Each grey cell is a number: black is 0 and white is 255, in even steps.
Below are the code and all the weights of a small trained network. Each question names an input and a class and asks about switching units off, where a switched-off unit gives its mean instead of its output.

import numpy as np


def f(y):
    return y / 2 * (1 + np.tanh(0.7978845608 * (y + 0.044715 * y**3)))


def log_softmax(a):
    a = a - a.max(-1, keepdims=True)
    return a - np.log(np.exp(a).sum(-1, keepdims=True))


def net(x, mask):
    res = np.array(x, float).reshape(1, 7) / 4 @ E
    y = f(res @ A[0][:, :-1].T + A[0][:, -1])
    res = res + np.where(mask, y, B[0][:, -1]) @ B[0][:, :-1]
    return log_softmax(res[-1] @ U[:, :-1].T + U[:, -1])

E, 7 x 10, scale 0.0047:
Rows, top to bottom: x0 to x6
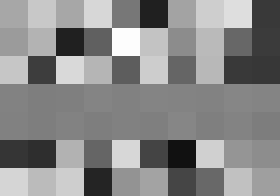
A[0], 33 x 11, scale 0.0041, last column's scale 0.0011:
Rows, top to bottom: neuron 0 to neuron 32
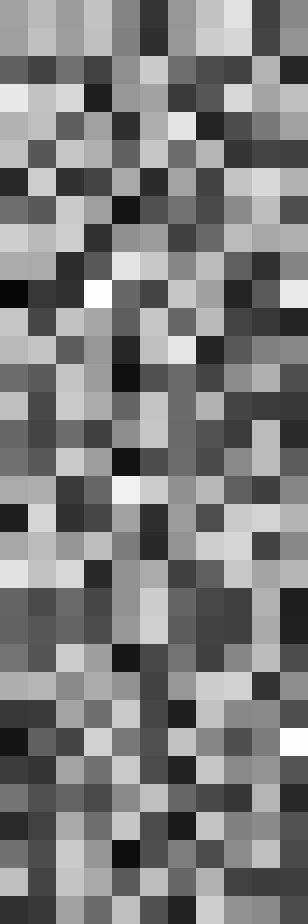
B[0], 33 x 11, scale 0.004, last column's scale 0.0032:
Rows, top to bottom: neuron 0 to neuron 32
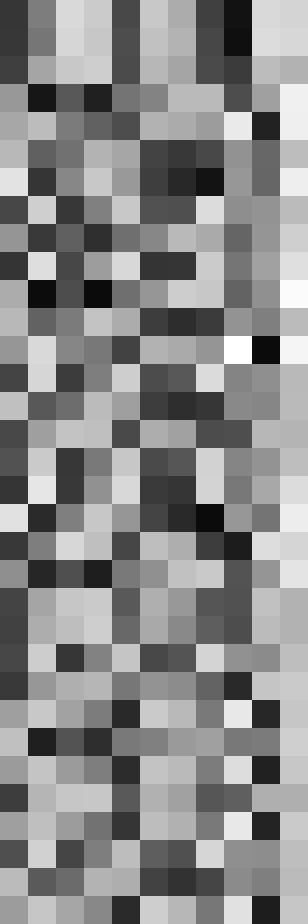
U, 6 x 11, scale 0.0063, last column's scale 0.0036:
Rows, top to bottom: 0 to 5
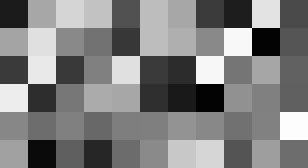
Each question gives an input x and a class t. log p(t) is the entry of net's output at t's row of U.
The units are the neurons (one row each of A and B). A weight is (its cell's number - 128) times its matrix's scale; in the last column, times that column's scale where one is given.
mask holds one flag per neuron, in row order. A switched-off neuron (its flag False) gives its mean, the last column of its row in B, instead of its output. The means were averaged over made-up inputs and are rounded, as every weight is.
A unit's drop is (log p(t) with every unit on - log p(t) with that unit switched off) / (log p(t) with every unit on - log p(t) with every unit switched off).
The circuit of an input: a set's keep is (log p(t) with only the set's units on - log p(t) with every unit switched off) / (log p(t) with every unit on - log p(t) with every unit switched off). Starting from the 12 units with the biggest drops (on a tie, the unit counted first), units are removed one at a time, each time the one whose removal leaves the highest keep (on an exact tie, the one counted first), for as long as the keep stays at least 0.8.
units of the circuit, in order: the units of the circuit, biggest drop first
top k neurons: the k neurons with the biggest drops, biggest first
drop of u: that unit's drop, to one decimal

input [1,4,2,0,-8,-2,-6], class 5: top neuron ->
neuron 10
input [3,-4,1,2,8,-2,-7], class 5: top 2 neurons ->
neuron 10; neuron 26
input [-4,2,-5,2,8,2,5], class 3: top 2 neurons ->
neuron 6; neuron 18
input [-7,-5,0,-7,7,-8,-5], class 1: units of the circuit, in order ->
neuron 12; neuron 4
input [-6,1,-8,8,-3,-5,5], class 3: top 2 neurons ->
neuron 6; neuron 18
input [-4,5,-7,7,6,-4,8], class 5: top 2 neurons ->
neuron 3; neuron 20
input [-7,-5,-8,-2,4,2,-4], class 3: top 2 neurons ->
neuron 6; neuron 18
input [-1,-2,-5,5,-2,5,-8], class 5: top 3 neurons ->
neuron 10; neuron 26; neuron 12
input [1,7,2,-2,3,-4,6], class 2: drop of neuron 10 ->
0.1
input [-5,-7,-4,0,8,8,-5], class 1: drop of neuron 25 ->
0.2
